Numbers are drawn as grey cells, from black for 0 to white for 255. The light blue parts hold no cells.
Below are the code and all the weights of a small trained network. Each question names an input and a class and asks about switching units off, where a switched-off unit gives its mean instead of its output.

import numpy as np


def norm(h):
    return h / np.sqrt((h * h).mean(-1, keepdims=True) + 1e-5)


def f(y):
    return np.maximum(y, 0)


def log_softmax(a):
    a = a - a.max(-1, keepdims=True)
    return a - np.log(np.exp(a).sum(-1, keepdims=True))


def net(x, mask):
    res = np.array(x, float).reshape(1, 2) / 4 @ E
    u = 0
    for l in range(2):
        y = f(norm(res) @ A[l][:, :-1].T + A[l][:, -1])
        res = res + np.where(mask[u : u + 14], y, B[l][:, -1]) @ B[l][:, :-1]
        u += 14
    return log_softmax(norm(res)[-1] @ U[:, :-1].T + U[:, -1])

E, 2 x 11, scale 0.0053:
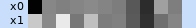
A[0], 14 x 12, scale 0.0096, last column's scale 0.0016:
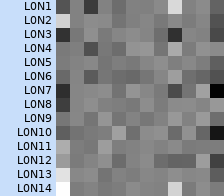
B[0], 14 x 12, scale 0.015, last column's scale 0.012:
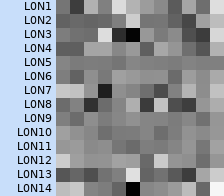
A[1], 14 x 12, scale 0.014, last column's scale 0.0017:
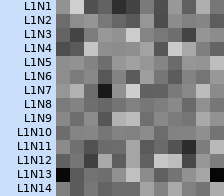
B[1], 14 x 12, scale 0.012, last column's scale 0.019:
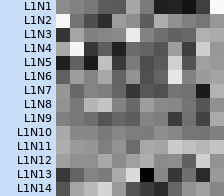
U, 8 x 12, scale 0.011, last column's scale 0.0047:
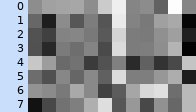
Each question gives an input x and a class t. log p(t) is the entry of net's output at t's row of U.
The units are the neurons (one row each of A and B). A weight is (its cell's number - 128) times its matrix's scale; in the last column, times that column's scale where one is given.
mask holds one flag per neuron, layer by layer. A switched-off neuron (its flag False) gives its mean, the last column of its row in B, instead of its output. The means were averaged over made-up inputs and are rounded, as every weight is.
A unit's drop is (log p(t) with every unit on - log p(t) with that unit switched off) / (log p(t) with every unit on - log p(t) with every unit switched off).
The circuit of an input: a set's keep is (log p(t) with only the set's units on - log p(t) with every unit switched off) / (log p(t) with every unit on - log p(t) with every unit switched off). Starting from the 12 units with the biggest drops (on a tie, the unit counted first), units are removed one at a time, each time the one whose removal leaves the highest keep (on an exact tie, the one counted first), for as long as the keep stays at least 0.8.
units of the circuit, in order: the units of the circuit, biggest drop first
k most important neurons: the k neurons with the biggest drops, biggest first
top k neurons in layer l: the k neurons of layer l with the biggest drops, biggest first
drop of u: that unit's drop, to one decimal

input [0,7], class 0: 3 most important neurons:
(L0N7; L0N14; L0N1)
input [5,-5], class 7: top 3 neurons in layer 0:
(L0N1; L0N14; L0N8)
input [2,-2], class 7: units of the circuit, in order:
(L0N14; L1N1)
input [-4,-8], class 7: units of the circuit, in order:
(L0N1)
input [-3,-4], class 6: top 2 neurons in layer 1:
(L1N1; L1N4)
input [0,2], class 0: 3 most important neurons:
(L0N7; L0N1; L0N14)
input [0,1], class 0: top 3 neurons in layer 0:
(L0N7; L0N1; L0N14)
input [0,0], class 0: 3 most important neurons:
(L0N7; L0N10; L0N14)
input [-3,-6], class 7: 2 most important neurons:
(L0N1; L0N3)
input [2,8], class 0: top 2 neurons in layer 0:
(L0N14; L0N7)
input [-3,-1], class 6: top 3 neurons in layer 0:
(L0N14; L0N1; L0N3)
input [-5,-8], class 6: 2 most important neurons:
(L1N1; L0N13)
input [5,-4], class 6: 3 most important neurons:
(L1N1; L0N13; L0N7)
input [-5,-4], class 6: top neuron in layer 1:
(L1N1)
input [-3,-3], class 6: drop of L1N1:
1.0
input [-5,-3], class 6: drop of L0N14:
1.1
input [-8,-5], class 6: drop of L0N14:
1.2
